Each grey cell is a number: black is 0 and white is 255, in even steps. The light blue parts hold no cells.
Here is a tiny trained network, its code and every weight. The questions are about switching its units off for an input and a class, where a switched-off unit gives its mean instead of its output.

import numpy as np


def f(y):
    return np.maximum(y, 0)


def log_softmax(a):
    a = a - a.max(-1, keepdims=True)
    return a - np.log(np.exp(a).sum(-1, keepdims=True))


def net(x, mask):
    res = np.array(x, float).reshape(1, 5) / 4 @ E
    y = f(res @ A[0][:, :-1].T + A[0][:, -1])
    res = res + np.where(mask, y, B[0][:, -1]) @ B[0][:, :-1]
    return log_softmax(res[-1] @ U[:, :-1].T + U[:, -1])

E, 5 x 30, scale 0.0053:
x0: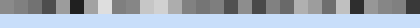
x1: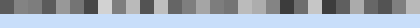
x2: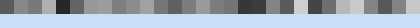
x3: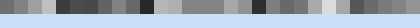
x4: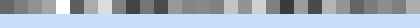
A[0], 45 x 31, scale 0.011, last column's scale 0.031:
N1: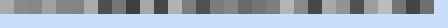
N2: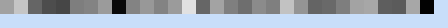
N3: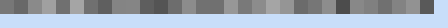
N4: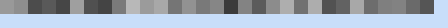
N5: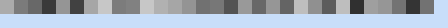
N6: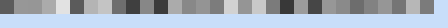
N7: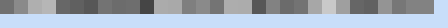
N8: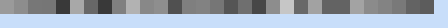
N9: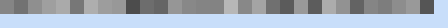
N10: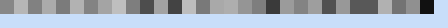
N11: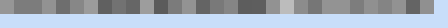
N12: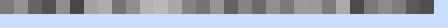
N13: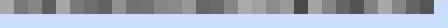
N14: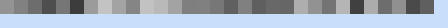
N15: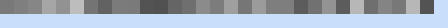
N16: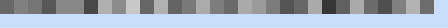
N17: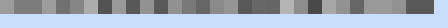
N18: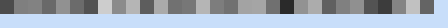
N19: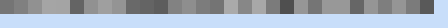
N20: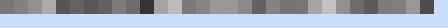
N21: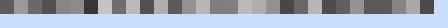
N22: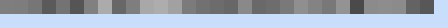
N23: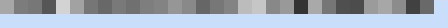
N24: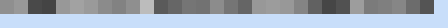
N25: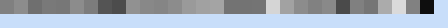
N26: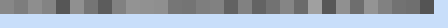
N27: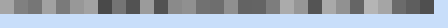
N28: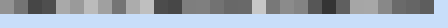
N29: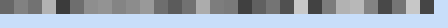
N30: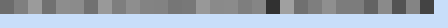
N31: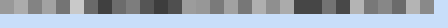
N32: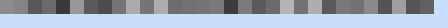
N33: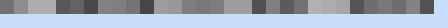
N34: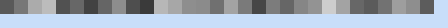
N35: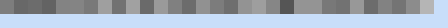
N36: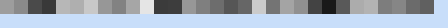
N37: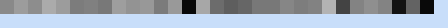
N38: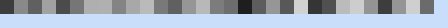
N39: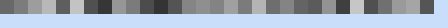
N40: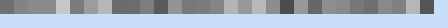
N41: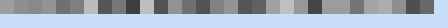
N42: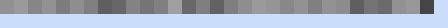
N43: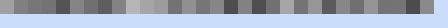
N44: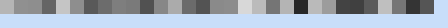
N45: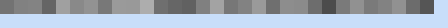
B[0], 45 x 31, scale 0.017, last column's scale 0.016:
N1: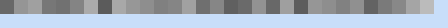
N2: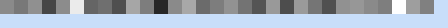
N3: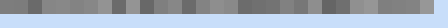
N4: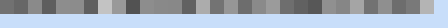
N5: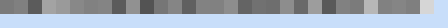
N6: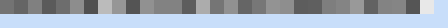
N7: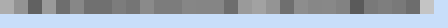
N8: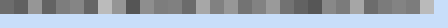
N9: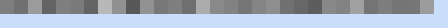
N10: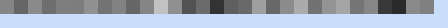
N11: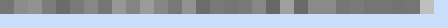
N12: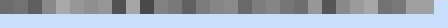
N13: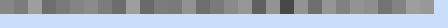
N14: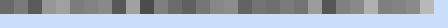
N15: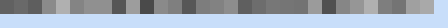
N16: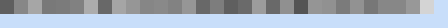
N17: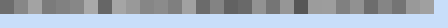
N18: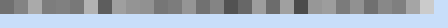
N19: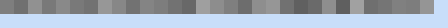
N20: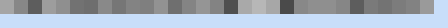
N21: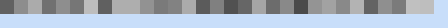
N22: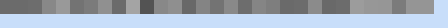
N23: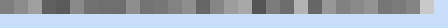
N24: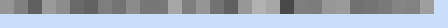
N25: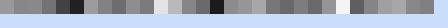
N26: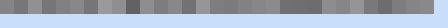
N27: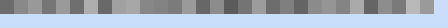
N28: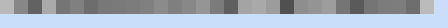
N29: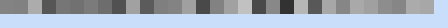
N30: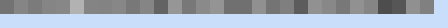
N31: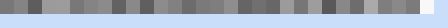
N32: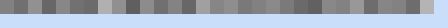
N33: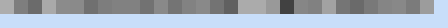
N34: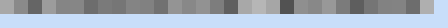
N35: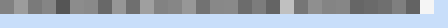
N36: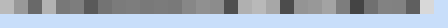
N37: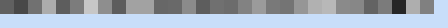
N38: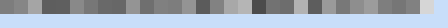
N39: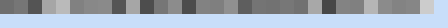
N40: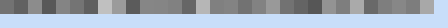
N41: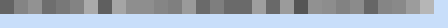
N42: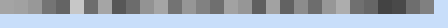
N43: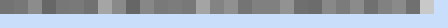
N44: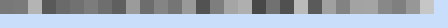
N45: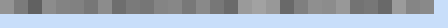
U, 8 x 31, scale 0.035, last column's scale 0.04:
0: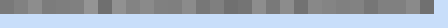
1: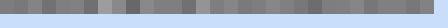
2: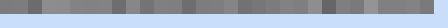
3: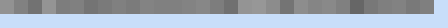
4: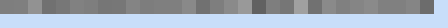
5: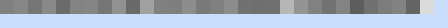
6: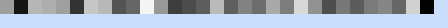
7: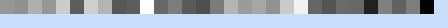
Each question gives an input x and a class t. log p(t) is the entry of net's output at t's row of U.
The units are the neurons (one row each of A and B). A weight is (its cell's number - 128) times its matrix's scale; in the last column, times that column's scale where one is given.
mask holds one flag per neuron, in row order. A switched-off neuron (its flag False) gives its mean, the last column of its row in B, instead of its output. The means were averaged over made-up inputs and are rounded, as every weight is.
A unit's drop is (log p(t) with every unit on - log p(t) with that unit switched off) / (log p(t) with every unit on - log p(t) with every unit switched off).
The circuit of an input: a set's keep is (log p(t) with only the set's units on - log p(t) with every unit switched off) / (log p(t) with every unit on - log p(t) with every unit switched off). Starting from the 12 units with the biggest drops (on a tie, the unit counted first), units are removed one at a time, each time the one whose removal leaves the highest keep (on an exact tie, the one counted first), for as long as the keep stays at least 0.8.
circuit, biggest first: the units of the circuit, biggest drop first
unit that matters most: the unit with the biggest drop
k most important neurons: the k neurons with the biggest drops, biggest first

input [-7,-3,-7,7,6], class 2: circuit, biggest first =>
(N39)
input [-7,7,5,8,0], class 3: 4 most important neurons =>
(N34, N20, N7, N33)
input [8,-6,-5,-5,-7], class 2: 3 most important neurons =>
(N5, N14, N12)
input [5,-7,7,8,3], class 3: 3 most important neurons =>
(N34, N7, N33)
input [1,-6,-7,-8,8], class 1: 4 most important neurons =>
(N6, N40, N9, N7)
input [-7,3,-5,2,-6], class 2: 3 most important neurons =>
(N39, N31, N6)
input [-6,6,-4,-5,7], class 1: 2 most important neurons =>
(N6, N40)
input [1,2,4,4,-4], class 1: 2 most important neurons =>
(N36, N44)
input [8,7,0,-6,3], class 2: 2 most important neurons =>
(N5, N14)
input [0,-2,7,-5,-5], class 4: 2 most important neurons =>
(N38, N29)
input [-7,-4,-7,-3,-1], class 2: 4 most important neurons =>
(N31, N39, N38, N15)
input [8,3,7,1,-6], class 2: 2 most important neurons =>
(N14, N5)
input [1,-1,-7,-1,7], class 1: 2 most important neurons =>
(N6, N40)
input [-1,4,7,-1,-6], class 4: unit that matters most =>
N38
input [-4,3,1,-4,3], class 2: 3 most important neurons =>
(N31, N7, N34)
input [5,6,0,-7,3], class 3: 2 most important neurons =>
(N36, N28)
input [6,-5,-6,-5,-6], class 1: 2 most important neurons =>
(N43, N4)
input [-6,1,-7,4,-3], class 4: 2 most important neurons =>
(N44, N23)
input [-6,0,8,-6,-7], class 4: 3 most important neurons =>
(N38, N29, N6)
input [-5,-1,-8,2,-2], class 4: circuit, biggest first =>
(N44)
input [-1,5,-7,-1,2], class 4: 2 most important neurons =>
(N44, N23)
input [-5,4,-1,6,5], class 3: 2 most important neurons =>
(N7, N34)
